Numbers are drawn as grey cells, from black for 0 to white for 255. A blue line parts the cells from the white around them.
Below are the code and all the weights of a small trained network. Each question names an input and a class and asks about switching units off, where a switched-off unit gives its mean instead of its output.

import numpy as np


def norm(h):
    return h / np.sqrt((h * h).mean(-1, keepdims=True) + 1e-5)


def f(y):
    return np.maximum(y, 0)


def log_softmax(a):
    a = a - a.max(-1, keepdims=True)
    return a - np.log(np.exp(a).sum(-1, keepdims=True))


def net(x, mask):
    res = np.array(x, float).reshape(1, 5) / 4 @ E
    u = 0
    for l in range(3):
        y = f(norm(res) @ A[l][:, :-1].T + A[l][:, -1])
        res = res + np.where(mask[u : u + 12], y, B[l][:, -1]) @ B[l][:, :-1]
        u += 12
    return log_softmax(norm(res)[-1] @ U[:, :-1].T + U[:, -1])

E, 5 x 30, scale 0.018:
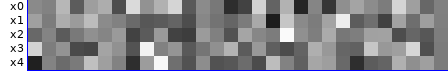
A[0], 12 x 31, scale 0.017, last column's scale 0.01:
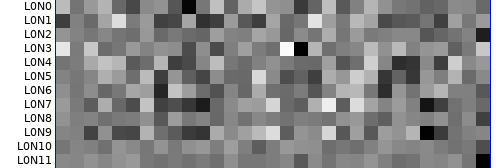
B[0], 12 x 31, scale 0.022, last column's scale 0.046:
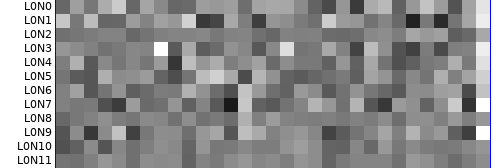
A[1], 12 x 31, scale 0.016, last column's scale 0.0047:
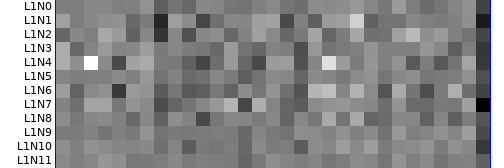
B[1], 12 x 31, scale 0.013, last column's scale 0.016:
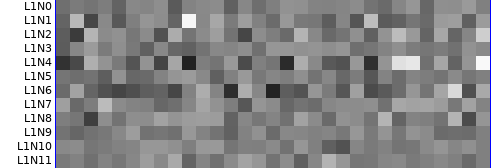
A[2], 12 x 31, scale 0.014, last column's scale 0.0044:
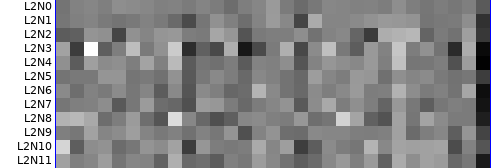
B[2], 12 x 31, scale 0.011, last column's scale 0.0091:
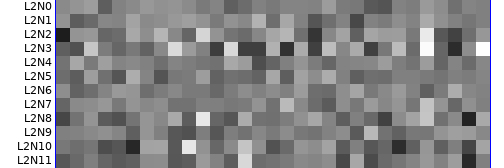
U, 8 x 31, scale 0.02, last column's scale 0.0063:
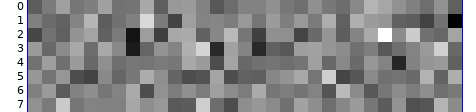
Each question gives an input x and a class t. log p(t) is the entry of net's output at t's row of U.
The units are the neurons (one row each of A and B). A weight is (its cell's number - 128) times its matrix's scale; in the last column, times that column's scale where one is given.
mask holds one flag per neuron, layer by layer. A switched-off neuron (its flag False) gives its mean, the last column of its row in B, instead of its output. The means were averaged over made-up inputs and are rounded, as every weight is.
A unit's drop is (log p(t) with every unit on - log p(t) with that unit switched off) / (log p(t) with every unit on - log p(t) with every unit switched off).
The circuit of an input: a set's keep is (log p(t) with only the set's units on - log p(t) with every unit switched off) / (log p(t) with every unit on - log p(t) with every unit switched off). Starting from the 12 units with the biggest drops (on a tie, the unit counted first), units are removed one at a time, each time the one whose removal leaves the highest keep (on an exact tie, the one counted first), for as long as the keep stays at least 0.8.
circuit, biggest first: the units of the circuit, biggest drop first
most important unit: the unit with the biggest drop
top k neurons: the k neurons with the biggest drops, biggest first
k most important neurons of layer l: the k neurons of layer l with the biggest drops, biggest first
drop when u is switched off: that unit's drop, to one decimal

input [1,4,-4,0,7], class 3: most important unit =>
L0N7
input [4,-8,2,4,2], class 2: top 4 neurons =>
(L0N1; L0N3; L0N7; L0N4)
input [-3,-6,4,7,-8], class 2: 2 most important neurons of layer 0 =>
(L0N1; L0N9)
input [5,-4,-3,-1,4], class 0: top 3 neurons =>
(L0N7; L0N9; L0N3)
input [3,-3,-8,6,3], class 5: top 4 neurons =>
(L0N0; L0N9; L0N5; L0N4)
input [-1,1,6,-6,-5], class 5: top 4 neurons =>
(L0N7; L0N1; L0N5; L0N3)
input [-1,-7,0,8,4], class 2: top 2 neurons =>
(L0N1; L0N3)
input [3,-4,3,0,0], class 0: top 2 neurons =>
(L0N7; L0N9)
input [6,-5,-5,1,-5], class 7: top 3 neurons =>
(L0N9; L0N4; L0N6)
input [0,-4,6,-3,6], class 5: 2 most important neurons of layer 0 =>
(L0N0; L0N3)
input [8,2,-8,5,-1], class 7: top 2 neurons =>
(L0N9; L0N4)
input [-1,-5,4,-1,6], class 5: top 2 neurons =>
(L0N0; L0N3)
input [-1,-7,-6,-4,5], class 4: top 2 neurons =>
(L0N9; L0N7)
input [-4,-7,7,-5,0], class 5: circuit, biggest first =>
(L0N7)
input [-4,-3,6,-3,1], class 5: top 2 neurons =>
(L0N1; L0N7)
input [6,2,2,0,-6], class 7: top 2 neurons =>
(L0N9; L0N3)
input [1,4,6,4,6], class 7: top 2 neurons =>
(L0N7; L0N1)
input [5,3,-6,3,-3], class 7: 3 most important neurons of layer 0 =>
(L0N9; L0N3; L0N6)
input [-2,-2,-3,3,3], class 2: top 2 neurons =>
(L0N3; L0N1)
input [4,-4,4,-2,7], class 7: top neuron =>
(L0N7)
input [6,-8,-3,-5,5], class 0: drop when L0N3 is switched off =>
0.7
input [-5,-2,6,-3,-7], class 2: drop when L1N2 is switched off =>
0.0
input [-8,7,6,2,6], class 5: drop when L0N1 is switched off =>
0.3
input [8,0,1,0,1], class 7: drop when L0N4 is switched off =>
0.1
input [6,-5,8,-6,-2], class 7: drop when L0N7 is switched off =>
1.3
